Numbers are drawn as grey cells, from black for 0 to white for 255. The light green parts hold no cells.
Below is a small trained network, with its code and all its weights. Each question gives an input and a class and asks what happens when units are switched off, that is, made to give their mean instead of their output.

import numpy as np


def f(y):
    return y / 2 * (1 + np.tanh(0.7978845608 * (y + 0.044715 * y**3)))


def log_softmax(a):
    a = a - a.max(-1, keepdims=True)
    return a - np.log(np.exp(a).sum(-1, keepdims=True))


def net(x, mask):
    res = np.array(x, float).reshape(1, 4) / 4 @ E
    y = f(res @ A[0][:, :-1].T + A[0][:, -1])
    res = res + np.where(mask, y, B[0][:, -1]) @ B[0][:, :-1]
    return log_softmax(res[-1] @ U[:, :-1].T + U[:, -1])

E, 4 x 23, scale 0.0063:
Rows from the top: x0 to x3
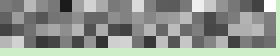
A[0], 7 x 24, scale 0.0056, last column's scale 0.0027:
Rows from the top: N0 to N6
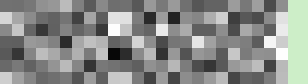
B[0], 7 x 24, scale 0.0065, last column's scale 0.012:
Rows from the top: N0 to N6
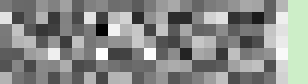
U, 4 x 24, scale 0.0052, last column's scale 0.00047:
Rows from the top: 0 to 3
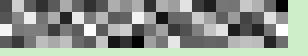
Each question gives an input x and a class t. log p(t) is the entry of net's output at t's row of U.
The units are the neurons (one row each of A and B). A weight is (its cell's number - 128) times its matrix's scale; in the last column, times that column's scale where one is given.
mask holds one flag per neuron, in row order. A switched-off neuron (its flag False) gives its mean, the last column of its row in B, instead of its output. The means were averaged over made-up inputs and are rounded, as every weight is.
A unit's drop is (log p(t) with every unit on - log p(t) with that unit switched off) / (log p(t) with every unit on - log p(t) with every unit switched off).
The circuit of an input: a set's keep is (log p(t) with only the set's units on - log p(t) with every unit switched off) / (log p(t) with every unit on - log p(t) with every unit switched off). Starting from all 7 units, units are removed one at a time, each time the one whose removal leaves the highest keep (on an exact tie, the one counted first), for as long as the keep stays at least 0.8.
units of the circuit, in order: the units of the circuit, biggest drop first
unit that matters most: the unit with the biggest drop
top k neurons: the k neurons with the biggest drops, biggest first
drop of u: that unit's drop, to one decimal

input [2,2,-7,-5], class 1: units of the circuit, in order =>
(N2 N1)
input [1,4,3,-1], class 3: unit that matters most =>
N3
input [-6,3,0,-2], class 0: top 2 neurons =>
(N4 N1)
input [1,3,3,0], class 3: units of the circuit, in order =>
(N3 N2)
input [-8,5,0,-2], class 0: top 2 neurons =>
(N4 N2)
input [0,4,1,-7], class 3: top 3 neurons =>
(N2 N5 N0)
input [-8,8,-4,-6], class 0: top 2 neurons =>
(N4 N2)
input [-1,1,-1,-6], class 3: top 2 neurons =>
(N3 N2)
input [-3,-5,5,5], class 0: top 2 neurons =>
(N1 N4)
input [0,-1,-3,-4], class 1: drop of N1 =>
0.1
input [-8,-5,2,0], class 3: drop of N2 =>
0.1
